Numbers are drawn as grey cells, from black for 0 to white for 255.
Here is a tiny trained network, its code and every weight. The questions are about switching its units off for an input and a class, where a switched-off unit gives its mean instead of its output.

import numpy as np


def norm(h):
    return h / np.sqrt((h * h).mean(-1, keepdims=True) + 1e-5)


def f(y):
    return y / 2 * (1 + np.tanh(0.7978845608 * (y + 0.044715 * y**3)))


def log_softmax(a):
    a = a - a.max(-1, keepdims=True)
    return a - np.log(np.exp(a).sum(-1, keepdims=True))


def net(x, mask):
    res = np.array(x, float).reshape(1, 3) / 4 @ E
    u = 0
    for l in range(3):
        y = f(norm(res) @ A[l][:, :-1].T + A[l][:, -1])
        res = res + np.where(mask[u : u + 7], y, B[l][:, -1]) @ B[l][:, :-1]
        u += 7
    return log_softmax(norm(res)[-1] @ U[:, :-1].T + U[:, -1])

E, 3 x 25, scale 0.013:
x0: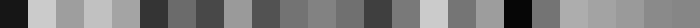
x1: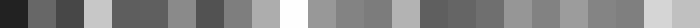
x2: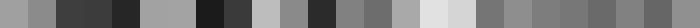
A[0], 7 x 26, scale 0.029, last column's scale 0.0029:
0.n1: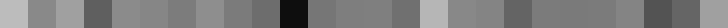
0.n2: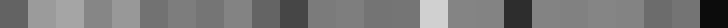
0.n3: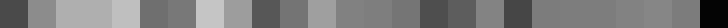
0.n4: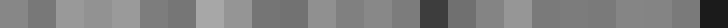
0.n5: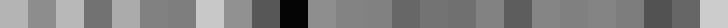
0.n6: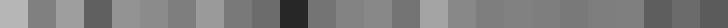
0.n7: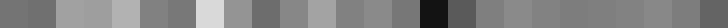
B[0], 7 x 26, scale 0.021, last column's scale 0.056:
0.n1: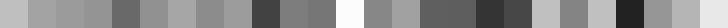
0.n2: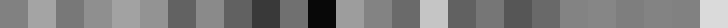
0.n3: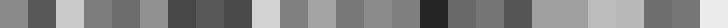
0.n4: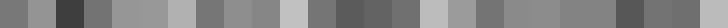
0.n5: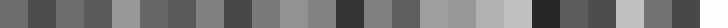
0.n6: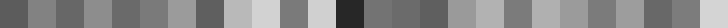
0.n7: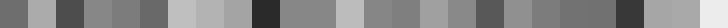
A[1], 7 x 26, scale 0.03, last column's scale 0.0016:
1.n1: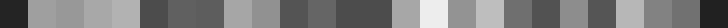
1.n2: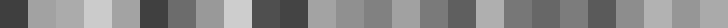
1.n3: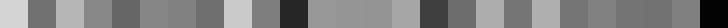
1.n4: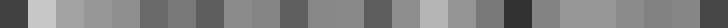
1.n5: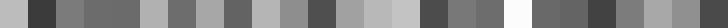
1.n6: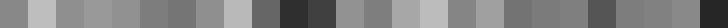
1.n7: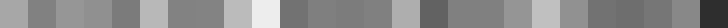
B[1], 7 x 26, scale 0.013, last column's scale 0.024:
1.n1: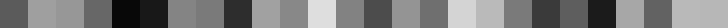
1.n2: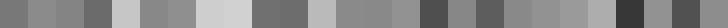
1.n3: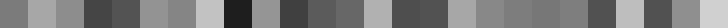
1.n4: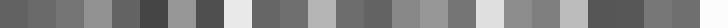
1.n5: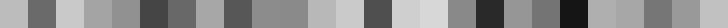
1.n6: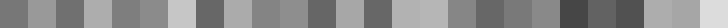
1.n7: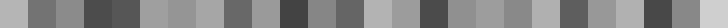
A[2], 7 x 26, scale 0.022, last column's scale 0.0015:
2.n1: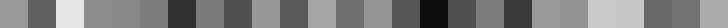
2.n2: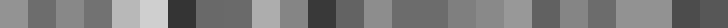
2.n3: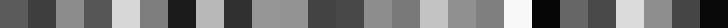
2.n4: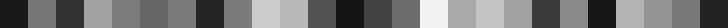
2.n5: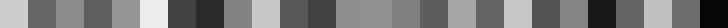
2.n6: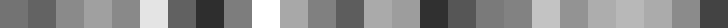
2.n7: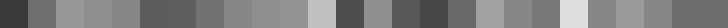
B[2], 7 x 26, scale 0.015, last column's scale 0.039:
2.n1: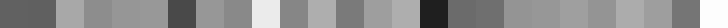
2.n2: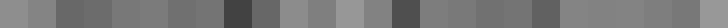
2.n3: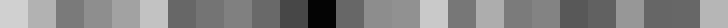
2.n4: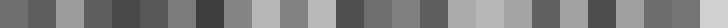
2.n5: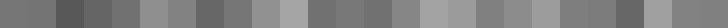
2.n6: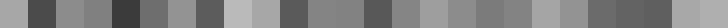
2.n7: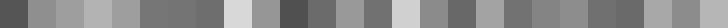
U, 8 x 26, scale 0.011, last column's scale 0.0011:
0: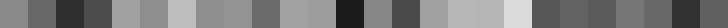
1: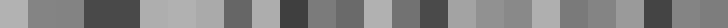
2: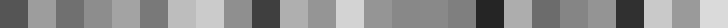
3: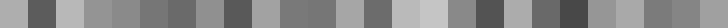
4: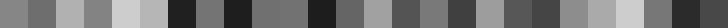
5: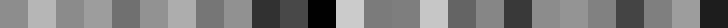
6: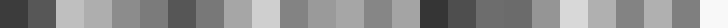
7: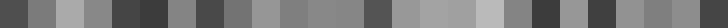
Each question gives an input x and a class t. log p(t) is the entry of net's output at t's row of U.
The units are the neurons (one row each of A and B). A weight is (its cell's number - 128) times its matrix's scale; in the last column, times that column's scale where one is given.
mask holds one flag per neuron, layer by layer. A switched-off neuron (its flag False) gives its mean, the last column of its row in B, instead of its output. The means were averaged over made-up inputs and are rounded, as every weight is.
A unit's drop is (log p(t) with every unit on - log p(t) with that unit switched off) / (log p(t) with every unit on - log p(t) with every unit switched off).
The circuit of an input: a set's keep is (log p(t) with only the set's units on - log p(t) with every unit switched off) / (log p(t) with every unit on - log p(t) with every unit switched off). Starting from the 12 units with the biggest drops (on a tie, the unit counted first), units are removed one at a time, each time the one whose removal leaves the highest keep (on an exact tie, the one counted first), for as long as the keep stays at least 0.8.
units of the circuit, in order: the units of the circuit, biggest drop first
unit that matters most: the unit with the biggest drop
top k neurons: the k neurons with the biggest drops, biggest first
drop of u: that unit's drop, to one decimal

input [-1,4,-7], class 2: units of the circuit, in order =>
0.n7
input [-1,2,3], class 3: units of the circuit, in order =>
0.n2; 0.n6; 1.n5
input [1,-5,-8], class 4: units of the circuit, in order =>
0.n5; 0.n3
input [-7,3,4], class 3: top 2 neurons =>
0.n6; 0.n7
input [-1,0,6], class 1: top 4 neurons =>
0.n2; 0.n7; 0.n5; 0.n3
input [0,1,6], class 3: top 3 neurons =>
0.n7; 0.n2; 0.n4
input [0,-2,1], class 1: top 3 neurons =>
0.n6; 0.n7; 0.n1
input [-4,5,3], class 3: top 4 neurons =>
0.n7; 0.n2; 0.n6; 0.n1
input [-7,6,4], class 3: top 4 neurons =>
0.n6; 0.n7; 1.n5; 0.n1
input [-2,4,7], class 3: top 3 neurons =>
0.n7; 0.n2; 0.n4
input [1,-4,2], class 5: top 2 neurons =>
0.n1; 0.n2
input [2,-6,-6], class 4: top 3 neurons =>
0.n5; 0.n3; 0.n1
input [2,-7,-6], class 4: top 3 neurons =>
0.n5; 0.n3; 0.n1
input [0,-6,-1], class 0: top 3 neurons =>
0.n5; 0.n6; 0.n3
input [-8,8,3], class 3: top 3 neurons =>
0.n6; 0.n7; 1.n5
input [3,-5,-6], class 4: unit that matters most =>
0.n5
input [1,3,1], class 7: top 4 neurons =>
0.n7; 0.n1; 0.n3; 0.n6
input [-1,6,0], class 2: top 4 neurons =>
0.n5; 0.n3; 0.n4; 0.n6
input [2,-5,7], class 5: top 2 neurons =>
0.n1; 0.n3
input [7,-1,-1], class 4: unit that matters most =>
0.n2
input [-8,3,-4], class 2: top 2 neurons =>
0.n5; 0.n7
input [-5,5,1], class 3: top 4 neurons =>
0.n7; 0.n6; 0.n2; 0.n1
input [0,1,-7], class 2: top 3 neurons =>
0.n7; 0.n4; 0.n6
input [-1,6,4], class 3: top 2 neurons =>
0.n7; 0.n2
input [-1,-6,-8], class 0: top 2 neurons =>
0.n5; 0.n4
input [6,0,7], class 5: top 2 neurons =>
0.n5; 0.n6
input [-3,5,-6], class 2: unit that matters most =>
0.n7
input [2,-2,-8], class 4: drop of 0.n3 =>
0.8
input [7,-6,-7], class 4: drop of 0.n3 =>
0.2
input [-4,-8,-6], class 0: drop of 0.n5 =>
0.6
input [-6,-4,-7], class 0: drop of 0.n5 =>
0.5
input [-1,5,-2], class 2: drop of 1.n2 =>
0.0
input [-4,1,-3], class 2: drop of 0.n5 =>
0.1
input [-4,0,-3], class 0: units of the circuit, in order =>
0.n4
